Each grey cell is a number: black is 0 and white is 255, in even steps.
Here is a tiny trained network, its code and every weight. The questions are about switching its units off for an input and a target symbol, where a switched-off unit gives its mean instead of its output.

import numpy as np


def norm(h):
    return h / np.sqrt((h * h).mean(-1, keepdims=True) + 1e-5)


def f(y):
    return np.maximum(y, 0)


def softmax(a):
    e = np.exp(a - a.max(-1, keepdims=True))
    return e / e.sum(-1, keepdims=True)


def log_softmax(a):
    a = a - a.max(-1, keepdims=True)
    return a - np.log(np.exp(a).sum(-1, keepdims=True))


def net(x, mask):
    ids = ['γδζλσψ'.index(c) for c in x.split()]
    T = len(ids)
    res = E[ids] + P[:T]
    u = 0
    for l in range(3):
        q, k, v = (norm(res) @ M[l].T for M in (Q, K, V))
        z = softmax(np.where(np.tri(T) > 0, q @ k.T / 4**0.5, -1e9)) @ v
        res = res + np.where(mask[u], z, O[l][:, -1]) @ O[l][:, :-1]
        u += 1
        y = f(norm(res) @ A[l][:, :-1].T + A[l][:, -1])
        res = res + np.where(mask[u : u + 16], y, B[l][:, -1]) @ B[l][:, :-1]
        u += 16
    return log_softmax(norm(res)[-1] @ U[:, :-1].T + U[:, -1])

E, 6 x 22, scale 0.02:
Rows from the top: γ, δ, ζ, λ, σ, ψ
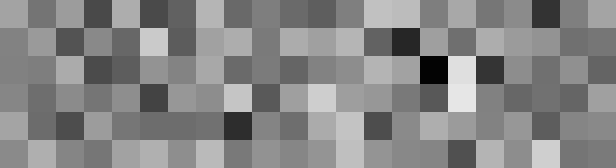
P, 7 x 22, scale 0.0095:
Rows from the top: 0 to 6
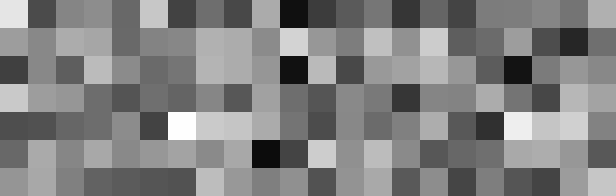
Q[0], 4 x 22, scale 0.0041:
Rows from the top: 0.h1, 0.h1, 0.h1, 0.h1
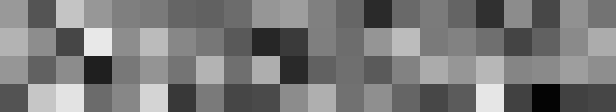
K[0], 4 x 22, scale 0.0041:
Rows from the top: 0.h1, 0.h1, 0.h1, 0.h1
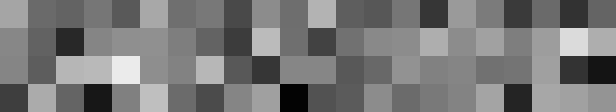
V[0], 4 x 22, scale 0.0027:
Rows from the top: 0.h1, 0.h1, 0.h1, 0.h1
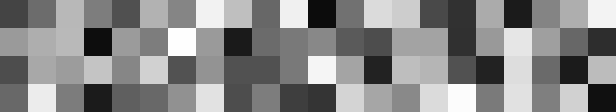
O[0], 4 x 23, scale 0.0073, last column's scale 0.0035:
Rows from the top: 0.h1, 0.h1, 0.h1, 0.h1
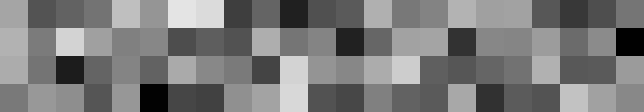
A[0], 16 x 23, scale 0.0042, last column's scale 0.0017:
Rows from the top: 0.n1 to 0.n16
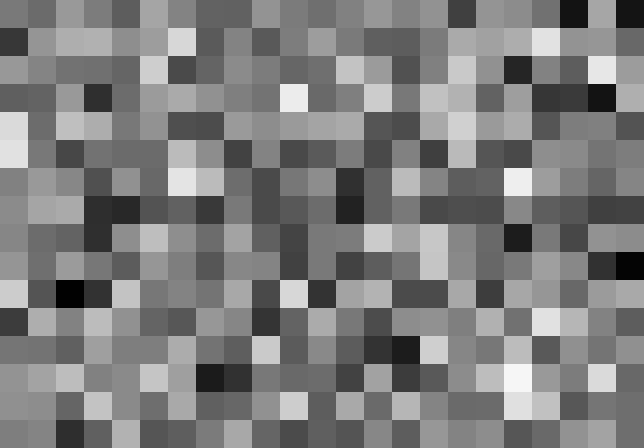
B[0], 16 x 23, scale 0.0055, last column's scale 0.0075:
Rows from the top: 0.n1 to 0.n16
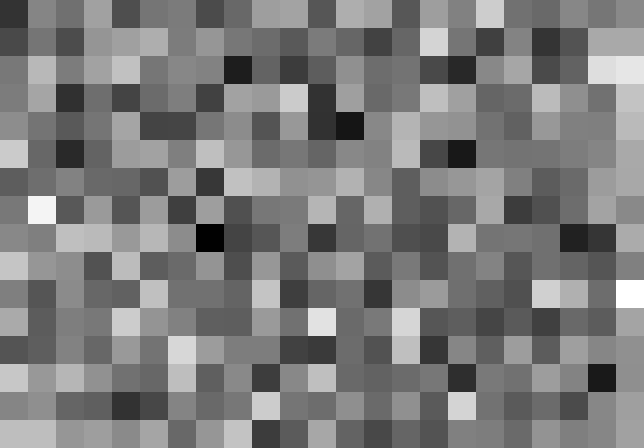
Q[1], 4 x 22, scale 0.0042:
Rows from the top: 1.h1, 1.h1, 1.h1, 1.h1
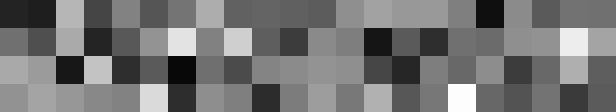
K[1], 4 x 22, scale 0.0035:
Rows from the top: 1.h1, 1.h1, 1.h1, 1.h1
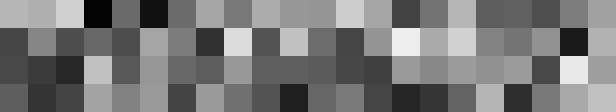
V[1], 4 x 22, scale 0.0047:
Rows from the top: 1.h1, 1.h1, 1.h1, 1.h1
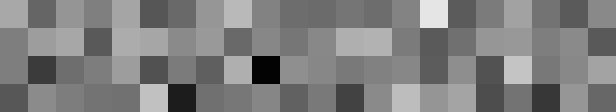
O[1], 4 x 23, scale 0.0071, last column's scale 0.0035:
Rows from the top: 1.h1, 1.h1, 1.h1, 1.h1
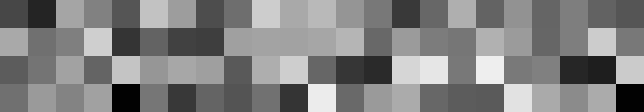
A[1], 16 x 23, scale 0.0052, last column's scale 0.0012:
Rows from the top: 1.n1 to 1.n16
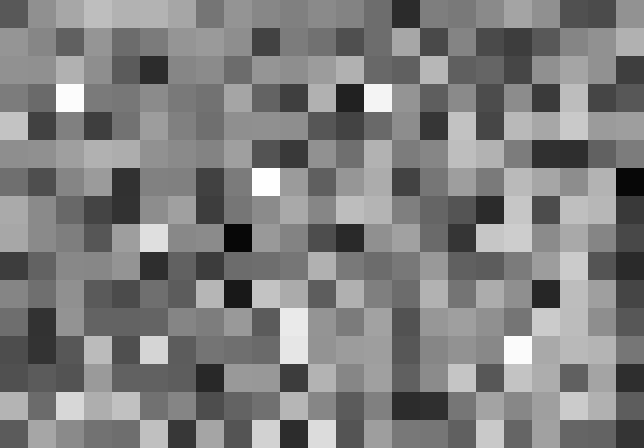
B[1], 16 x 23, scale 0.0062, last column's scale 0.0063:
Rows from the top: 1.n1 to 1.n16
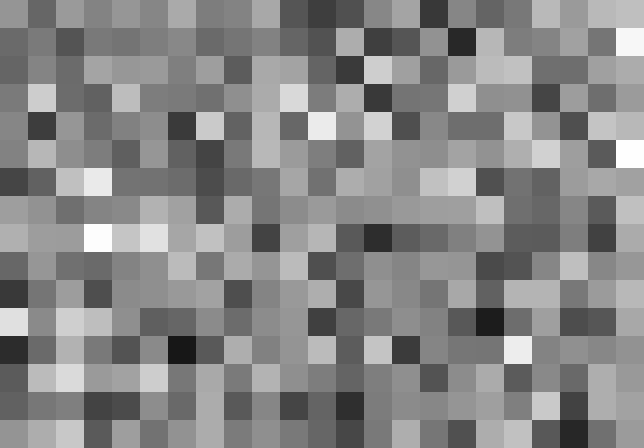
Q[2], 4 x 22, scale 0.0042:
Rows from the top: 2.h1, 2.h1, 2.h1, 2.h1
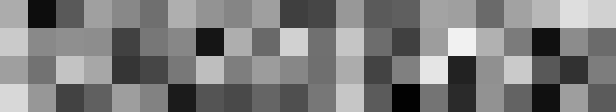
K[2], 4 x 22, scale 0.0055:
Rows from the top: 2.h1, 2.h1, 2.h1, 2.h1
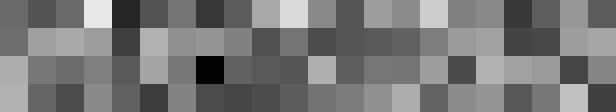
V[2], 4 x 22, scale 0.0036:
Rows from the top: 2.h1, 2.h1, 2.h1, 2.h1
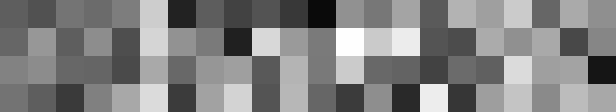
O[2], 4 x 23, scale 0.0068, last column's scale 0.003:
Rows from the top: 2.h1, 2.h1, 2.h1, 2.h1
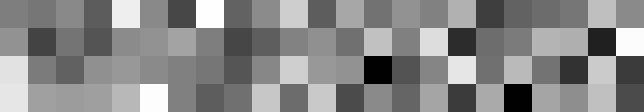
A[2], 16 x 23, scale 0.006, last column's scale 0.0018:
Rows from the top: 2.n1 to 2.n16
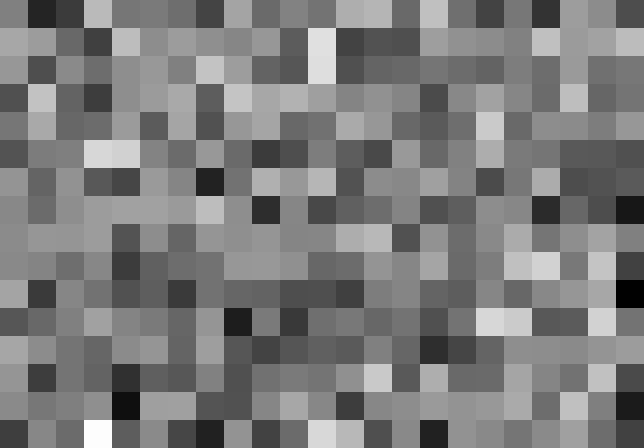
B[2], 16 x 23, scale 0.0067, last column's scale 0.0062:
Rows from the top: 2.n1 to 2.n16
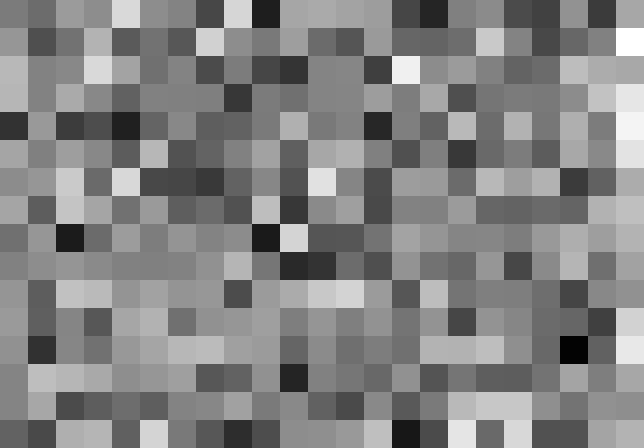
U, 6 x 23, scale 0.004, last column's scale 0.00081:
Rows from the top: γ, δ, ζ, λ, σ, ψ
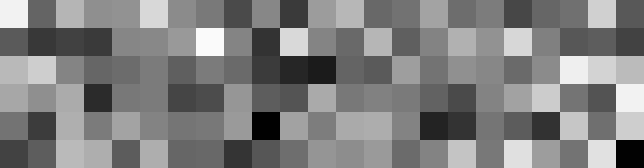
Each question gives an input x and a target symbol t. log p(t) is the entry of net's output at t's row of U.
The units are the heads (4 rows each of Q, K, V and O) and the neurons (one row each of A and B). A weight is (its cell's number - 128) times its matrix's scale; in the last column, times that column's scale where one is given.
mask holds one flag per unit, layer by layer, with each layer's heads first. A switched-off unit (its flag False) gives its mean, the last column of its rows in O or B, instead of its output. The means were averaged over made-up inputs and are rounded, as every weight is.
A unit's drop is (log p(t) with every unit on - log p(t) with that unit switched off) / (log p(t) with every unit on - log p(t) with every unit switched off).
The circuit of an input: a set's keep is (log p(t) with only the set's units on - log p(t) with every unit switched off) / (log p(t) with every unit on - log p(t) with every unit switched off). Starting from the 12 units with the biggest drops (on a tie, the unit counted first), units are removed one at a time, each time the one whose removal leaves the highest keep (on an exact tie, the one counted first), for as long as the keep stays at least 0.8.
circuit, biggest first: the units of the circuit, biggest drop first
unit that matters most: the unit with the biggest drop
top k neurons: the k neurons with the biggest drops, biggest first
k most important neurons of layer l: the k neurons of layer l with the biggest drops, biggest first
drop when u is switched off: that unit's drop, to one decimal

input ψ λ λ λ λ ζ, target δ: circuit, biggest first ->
1.n5, 1.h1
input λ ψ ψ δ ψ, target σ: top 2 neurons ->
2.n1, 1.n7
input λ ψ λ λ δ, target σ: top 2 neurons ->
2.n1, 0.n13
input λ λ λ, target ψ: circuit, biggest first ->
2.n16, 2.h1
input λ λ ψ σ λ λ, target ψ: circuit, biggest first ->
2.h1, 2.n16
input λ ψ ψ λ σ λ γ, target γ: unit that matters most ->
2.n8
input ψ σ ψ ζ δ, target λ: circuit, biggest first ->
0.h1, 2.n7, 2.h1
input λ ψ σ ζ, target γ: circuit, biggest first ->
0.n6, 1.n9, 2.n8, 2.n13
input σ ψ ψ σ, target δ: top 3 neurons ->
1.n11, 0.n11, 2.n15
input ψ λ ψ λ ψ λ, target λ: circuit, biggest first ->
1.n6, 2.n7, 2.h1
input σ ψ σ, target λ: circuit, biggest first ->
0.h1, 1.h1, 2.n7
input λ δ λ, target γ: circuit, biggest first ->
2.h1, 1.h1
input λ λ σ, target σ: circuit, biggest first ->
0.h1, 2.n1
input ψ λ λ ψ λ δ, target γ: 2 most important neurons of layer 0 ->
0.n12, 0.n9
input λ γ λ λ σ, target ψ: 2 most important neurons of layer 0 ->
0.n3, 0.n15
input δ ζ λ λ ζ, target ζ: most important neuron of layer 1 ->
1.n8
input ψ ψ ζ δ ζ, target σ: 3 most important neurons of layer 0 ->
0.n6, 0.n7, 0.n15
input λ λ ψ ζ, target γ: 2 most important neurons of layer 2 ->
2.n8, 2.n3
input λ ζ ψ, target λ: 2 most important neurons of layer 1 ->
1.n16, 1.n6
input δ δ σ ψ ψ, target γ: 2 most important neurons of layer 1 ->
1.n13, 1.n7
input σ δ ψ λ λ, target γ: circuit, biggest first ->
2.h1
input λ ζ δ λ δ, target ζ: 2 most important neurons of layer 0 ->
0.n13, 0.n4
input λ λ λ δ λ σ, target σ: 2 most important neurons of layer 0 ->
0.n12, 0.n11
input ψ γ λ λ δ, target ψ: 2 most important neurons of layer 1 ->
1.n7, 1.n13
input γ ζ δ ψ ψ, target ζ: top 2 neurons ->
2.n10, 0.n4
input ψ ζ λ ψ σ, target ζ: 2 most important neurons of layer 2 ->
2.n10, 2.n14
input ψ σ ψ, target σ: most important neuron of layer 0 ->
0.n11
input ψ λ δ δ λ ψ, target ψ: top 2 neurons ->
2.n16, 0.n11
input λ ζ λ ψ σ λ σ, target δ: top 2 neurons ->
1.n11, 0.n9
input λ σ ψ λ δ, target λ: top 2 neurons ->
2.n7, 0.n3
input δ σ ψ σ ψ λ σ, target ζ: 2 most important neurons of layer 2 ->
2.n14, 2.n10
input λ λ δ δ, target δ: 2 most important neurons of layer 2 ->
2.n13, 2.n9
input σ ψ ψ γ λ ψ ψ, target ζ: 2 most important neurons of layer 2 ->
2.n14, 2.n10
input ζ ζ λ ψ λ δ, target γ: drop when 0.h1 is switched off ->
0.3
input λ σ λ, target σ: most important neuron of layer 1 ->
1.n1
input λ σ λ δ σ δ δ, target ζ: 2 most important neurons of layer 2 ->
2.n10, 2.n14
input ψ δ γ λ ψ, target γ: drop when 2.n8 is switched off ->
-0.1
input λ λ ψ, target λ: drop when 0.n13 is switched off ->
0.0
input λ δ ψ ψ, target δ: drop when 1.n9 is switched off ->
0.1
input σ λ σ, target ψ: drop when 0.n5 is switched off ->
0.1
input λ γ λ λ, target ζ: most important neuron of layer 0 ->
0.n5
